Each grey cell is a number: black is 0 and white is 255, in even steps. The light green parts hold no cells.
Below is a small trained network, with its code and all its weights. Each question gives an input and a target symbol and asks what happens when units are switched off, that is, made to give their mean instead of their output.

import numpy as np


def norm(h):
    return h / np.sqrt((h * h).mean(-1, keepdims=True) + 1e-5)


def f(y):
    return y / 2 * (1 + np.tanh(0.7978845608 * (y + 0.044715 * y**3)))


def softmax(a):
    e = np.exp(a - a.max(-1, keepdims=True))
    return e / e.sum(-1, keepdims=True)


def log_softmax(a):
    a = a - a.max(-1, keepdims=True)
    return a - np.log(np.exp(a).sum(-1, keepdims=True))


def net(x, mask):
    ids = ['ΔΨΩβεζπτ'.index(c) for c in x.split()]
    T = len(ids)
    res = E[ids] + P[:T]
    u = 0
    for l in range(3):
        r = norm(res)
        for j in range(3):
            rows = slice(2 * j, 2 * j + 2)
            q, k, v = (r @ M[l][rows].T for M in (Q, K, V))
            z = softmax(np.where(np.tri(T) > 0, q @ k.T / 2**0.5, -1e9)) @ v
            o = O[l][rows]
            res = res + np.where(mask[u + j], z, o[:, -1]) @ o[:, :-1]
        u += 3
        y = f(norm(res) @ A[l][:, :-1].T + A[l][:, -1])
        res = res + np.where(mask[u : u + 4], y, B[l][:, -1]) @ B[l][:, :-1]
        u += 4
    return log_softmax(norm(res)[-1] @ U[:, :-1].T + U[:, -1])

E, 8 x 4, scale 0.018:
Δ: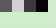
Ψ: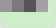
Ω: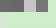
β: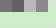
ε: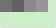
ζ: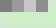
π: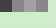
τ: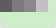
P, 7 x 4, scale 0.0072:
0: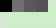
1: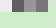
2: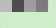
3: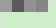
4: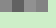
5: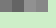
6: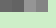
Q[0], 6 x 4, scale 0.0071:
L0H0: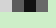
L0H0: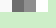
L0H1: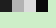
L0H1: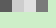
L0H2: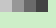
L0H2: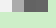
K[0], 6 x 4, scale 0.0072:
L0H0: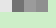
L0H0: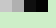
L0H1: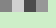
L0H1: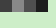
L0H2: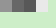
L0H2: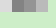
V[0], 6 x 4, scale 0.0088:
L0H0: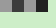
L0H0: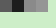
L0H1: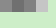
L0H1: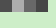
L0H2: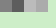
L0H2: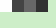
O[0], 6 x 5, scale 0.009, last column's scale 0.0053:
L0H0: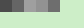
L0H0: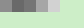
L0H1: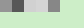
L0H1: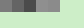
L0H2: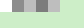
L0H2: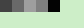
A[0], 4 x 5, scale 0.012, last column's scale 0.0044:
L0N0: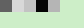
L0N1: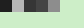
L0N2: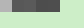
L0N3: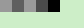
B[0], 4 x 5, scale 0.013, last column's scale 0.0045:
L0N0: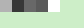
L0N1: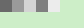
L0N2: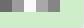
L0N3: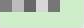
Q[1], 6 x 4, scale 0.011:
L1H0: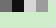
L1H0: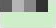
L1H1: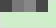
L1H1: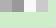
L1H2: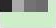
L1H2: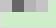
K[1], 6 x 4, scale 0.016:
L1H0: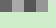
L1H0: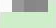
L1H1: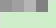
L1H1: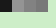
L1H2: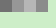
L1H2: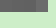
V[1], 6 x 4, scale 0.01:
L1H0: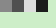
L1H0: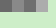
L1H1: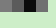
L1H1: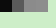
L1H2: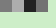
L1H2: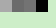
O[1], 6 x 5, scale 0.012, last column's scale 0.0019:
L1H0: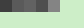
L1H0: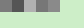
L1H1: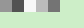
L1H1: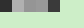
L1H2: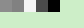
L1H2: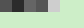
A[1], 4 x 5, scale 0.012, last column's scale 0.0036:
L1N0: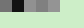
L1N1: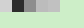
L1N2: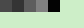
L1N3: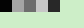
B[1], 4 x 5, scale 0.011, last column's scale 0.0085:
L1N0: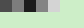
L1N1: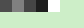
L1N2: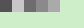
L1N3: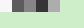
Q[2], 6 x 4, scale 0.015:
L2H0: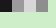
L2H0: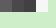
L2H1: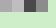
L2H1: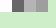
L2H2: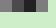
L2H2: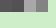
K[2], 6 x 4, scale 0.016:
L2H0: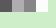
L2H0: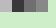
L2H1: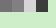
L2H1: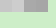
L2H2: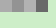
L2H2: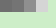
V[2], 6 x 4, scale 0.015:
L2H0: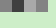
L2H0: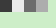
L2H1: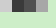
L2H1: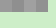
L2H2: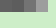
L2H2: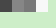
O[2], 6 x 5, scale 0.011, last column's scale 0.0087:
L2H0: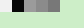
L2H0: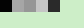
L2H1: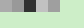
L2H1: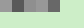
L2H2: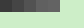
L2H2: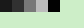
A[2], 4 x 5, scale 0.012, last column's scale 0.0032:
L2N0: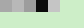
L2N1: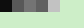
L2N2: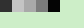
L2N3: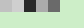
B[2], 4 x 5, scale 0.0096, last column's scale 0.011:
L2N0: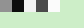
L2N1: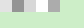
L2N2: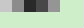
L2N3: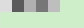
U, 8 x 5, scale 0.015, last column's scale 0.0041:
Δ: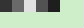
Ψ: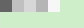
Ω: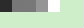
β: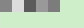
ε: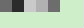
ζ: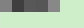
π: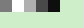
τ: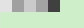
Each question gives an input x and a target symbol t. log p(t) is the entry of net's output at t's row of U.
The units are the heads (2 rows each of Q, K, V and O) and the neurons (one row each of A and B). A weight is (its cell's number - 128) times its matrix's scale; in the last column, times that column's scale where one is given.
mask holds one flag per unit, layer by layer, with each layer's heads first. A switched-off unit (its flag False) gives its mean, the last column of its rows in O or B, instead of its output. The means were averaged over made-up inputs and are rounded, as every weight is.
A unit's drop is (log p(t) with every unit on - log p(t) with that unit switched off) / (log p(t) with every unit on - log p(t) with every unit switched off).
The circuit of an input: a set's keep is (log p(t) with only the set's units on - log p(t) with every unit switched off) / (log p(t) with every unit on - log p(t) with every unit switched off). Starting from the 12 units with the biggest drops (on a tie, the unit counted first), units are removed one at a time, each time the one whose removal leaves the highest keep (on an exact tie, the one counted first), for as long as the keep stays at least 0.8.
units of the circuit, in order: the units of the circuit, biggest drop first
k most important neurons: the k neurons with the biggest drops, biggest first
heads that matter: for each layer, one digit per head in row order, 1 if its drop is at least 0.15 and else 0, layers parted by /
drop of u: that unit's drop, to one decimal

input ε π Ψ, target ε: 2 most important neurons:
[L0N1 L0N0]
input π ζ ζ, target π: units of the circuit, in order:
[L0N1 L2H0 L1H1]
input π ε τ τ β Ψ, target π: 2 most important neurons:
[L0N1 L1N3]
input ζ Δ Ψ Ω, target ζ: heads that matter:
000 / 001 / 000
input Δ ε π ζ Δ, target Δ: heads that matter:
001 / 000 / 000
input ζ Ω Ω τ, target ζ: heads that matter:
000 / 011 / 000
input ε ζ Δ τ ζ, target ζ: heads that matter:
010 / 000 / 000
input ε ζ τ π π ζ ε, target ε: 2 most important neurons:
[L0N1 L0N0]
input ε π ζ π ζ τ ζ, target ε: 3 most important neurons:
[L0N1 L0N0 L1N3]
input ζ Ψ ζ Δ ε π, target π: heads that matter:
010 / 010 / 100
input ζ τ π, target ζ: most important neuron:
[L1N0]
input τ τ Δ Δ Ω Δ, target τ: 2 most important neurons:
[L0N0 L1N1]
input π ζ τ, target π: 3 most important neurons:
[L0N1 L1N3 L1N0]
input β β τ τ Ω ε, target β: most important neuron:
[L0N0]
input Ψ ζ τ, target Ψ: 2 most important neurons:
[L0N0 L0N1]
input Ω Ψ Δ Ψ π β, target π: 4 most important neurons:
[L0N1 L0N0 L1N3 L1N2]
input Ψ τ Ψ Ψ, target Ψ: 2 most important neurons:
[L0N0 L0N1]
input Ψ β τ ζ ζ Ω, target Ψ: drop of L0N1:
0.3
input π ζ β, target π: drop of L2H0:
0.6
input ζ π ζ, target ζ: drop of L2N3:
0.0
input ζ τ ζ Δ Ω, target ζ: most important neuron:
[L0N0]
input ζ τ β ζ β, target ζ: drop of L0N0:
0.1
